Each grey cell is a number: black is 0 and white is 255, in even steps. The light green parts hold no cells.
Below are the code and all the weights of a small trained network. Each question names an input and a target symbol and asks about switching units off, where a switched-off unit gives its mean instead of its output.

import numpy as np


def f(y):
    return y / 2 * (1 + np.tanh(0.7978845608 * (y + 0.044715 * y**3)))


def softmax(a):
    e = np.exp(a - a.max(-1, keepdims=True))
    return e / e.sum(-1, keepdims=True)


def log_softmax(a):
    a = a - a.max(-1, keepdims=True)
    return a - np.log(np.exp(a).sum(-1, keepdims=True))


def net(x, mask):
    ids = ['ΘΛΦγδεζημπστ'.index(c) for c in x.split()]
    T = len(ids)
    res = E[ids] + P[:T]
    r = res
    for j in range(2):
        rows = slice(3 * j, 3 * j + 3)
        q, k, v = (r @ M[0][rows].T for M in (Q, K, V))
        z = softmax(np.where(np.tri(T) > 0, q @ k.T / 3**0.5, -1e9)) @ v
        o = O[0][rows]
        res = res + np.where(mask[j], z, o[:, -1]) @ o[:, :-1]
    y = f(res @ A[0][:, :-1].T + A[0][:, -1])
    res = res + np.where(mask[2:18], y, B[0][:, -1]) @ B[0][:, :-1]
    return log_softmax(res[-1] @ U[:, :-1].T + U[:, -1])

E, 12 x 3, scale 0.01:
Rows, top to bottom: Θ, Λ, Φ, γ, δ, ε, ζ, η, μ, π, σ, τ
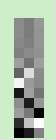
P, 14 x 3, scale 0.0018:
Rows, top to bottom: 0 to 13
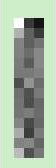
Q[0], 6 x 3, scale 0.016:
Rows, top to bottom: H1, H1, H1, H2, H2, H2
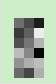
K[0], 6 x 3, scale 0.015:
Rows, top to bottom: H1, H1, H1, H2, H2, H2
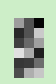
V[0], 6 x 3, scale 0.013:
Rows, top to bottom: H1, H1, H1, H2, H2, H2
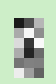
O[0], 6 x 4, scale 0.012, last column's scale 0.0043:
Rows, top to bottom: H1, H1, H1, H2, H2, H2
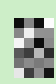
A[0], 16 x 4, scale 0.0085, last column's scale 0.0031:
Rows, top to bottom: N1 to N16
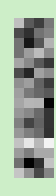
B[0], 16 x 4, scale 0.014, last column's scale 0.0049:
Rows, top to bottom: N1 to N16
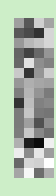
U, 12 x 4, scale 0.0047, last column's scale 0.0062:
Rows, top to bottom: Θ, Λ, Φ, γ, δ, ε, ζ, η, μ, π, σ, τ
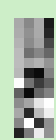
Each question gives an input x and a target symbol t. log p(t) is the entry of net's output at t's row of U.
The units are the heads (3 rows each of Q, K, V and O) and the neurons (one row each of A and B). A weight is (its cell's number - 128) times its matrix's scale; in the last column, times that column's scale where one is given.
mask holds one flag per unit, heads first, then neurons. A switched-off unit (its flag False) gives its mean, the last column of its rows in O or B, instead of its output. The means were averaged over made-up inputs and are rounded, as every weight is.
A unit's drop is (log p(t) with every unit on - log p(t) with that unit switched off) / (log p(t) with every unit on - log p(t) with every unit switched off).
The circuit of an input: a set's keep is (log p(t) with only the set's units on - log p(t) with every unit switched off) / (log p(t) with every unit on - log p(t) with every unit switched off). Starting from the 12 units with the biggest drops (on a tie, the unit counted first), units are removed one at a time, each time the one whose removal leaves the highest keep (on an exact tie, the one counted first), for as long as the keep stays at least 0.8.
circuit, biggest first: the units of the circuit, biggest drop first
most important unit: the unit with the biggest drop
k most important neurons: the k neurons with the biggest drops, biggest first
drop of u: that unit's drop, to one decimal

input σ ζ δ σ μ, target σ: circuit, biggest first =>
[H2, H1, N16]
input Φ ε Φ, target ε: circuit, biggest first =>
[H1, N13, N15]
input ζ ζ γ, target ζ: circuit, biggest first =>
[H1, N13, N16]
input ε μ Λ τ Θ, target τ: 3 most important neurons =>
[N15, N13, N3]
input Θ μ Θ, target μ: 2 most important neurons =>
[N15, N13]
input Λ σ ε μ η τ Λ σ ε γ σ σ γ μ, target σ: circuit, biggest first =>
[H2, N6]
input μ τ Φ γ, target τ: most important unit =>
N15
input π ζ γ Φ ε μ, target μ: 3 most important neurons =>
[N13, N15, N3]
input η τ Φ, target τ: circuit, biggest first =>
[N15, H1]
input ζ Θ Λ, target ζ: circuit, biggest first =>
[H1, N13]
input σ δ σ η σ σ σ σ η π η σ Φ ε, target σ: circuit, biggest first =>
[H1, H2]
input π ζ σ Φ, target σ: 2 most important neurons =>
[N6, N16]
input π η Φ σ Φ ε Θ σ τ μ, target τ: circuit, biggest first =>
[H1, N15]
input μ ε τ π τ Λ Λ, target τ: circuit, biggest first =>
[N15, H1, H2]
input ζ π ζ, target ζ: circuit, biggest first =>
[N13, H1, N16]
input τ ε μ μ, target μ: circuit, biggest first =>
[N15, H1]
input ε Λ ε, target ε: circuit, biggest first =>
[N13, H1, N15]
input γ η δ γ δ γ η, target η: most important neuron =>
[N15]
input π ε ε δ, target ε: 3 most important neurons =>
[N13, N15, N3]
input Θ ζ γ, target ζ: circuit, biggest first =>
[H1, N13]
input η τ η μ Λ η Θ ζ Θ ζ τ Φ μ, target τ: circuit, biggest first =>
[N15, H1]
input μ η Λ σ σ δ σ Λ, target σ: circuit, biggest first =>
[H1, H2, N6]
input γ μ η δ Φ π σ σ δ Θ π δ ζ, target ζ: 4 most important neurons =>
[N13, N16, N15, N14]
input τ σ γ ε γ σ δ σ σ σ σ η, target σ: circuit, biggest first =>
[H2, H1]
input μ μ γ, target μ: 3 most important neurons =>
[N15, N3, N13]
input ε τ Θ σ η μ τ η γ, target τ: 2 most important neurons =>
[N13, N15]
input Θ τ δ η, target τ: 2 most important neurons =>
[N15, N3]
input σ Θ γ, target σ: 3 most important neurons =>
[N6, N16, N14]
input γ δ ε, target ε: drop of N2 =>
-0.1
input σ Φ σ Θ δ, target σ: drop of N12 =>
0.0
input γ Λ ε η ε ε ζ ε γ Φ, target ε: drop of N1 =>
0.1
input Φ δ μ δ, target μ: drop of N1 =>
0.2
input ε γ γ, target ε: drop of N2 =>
-0.2
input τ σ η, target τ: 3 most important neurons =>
[N15, N13, N3]
